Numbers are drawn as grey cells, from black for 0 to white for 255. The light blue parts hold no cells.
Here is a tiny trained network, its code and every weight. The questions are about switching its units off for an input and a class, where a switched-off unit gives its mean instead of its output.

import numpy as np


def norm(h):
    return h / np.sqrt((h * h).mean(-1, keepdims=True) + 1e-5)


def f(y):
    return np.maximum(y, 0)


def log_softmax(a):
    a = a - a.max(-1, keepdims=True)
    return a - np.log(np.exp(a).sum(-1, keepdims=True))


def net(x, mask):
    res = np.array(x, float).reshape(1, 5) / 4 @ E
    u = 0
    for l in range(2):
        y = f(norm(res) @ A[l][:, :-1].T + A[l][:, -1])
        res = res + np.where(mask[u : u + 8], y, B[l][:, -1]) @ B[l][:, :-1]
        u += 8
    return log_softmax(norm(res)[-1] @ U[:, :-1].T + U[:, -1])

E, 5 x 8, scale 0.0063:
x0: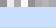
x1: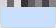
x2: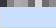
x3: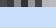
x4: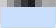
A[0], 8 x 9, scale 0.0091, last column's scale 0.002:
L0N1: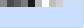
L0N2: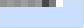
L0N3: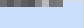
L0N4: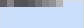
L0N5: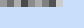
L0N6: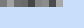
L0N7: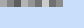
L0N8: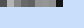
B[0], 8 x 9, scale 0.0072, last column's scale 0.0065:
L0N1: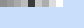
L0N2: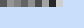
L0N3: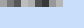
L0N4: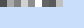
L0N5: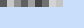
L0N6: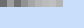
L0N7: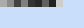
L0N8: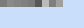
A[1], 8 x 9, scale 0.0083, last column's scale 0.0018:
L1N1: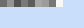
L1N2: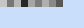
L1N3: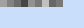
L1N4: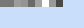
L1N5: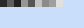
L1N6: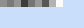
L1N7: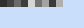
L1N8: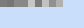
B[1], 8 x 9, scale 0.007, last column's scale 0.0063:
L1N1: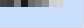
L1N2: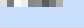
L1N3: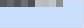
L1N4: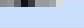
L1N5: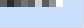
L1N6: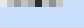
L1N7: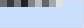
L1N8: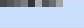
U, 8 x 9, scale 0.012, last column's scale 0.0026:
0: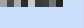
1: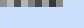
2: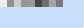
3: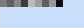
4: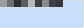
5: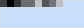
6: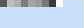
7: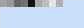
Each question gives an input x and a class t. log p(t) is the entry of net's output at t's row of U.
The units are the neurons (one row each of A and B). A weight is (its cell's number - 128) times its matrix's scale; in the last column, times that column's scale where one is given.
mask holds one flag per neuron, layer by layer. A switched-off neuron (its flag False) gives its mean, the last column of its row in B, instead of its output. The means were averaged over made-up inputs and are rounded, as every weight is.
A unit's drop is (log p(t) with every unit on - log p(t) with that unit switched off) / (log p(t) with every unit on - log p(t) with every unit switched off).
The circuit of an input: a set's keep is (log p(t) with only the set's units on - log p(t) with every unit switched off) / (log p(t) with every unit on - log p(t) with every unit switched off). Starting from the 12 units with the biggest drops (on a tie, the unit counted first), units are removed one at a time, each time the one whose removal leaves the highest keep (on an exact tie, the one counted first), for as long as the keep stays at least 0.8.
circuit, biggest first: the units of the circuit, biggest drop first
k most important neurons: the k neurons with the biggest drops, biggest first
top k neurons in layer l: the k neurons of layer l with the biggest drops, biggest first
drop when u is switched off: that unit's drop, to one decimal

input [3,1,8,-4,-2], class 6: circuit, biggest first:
L0N1, L0N2
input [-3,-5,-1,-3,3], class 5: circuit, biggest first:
L1N5
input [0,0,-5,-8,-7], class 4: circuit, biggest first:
L0N1, L0N4
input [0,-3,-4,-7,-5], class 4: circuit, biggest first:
L0N1, L0N4
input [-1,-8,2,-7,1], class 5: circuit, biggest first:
L1N5, L0N1
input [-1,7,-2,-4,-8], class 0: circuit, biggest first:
L0N1, L0N4
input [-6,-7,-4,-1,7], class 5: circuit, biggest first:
L1N5, L0N4
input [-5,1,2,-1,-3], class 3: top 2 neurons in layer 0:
L0N5, L0N7
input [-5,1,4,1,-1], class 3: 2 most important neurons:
L0N5, L1N6
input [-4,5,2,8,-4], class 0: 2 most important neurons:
L0N1, L1N6
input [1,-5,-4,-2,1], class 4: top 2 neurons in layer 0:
L0N7, L0N1
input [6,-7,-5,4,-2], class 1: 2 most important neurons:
L0N7, L1N7
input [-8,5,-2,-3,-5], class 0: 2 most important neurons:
L0N1, L1N7
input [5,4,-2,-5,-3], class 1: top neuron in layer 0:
L0N2
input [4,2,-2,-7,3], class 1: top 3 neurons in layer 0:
L0N1, L0N2, L0N7
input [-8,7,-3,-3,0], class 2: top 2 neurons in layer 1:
L1N6, L1N2
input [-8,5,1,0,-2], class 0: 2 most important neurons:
L0N1, L1N7
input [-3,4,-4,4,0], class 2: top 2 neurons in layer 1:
L1N6, L1N2
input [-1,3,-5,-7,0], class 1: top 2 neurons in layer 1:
L1N7, L1N1
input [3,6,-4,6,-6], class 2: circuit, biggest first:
L1N2
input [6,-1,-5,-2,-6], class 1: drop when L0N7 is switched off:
0.1
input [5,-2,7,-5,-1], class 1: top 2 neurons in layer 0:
L0N1, L0N2
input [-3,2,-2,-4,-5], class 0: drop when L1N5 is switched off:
0.2
